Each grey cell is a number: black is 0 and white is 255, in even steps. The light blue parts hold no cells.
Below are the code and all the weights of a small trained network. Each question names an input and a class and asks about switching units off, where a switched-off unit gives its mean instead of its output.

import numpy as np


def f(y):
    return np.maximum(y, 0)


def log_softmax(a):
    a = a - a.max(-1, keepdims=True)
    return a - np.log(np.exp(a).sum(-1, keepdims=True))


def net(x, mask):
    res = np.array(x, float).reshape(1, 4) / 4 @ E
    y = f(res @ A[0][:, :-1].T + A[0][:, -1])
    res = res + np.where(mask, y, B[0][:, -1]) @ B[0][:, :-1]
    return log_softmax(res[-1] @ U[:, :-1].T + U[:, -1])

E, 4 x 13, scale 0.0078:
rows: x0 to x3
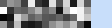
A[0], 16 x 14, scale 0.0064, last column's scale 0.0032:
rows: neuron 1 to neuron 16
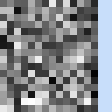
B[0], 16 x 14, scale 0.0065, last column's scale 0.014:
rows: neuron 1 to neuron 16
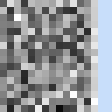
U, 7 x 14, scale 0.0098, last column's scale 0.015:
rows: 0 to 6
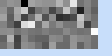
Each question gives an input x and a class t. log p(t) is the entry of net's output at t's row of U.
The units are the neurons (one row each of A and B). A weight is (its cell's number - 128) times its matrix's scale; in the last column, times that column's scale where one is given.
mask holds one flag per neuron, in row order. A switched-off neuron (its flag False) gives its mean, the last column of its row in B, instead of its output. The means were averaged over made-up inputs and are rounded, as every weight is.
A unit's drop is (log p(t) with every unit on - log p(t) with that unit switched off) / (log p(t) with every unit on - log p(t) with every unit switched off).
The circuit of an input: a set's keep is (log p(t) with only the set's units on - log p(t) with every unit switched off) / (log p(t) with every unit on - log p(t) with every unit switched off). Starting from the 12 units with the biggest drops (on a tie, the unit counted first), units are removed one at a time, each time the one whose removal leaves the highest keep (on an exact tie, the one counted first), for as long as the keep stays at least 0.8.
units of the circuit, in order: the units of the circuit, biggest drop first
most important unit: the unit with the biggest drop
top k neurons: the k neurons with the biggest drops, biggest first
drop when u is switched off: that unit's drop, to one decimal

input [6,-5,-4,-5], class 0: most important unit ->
neuron 1
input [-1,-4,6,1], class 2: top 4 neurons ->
neuron 7; neuron 9; neuron 4; neuron 13
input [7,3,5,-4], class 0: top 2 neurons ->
neuron 1; neuron 11
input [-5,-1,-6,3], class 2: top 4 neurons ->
neuron 16; neuron 2; neuron 1; neuron 11
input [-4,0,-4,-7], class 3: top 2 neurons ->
neuron 15; neuron 7
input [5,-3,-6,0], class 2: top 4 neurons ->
neuron 16; neuron 2; neuron 14; neuron 12
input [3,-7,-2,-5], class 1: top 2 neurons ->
neuron 3; neuron 6
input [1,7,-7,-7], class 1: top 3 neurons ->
neuron 9; neuron 4; neuron 13
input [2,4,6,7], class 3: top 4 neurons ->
neuron 5; neuron 10; neuron 16; neuron 2
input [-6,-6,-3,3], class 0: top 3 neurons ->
neuron 14; neuron 12; neuron 9
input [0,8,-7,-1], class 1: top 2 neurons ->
neuron 9; neuron 4
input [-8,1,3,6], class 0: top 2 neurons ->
neuron 14; neuron 12
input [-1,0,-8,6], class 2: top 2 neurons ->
neuron 16; neuron 2
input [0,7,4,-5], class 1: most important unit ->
neuron 9
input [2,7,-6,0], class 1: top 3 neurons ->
neuron 9; neuron 4; neuron 13
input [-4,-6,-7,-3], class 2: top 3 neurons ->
neuron 16; neuron 2; neuron 9
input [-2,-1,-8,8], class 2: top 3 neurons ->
neuron 16; neuron 2; neuron 15
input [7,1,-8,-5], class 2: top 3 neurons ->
neuron 16; neuron 2; neuron 14
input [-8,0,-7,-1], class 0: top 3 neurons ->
neuron 14; neuron 12; neuron 7
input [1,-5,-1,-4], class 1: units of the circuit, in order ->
neuron 3
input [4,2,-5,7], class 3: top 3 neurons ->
neuron 5; neuron 10; neuron 7
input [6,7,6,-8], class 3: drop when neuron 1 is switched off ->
0.1
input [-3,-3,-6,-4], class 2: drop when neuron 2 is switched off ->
0.1
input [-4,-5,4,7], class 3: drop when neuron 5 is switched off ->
0.7
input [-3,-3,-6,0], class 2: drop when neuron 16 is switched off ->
0.2
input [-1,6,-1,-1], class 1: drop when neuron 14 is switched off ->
0.0
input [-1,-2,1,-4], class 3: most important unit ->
neuron 15
